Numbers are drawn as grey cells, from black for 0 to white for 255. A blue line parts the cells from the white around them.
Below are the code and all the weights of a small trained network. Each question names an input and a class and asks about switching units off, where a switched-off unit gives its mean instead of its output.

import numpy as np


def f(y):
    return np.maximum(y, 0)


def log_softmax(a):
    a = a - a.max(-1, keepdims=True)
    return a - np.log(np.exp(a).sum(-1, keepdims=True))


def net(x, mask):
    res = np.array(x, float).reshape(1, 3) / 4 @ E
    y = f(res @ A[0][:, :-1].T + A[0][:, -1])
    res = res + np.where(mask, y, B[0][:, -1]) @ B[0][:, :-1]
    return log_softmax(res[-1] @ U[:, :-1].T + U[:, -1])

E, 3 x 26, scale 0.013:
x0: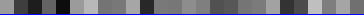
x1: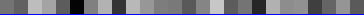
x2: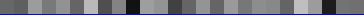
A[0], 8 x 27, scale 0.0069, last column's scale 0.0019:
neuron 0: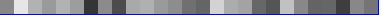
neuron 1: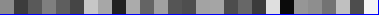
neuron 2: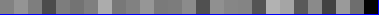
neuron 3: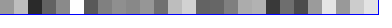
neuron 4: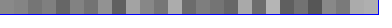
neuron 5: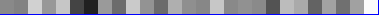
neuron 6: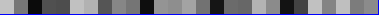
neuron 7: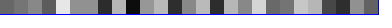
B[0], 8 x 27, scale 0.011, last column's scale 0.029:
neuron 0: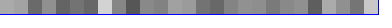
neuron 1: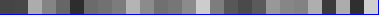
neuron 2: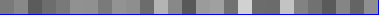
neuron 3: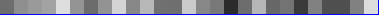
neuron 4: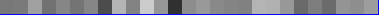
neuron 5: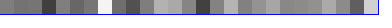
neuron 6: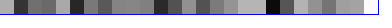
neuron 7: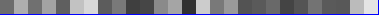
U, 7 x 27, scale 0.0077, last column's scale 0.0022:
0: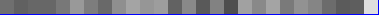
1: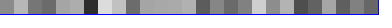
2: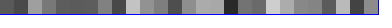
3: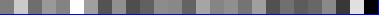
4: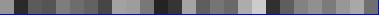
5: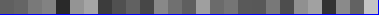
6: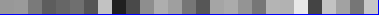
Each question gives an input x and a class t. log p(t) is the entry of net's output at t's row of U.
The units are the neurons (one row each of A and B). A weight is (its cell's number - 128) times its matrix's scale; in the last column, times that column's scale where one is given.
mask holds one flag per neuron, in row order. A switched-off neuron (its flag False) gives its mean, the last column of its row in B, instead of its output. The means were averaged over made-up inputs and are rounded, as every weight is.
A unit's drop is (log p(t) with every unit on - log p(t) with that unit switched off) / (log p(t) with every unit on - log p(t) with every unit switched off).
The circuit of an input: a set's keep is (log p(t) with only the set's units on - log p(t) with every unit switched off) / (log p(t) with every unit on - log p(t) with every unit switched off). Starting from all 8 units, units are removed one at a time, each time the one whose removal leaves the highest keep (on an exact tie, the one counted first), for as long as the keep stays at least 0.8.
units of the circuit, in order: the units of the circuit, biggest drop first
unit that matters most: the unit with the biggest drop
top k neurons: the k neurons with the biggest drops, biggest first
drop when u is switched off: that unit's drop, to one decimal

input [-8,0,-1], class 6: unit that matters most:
neuron 3
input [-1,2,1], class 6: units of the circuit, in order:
(neuron 3; neuron 6)
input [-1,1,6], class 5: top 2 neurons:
(neuron 3; neuron 0)
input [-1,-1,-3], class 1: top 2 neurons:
(neuron 6; neuron 7)
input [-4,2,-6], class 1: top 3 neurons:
(neuron 6; neuron 1; neuron 4)
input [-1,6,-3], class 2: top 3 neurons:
(neuron 1; neuron 4; neuron 7)
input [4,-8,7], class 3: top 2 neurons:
(neuron 7; neuron 1)
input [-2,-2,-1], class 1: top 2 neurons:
(neuron 6; neuron 7)
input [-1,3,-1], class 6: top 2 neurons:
(neuron 3; neuron 6)
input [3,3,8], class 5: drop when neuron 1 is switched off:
0.0
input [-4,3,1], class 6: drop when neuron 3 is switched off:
0.5
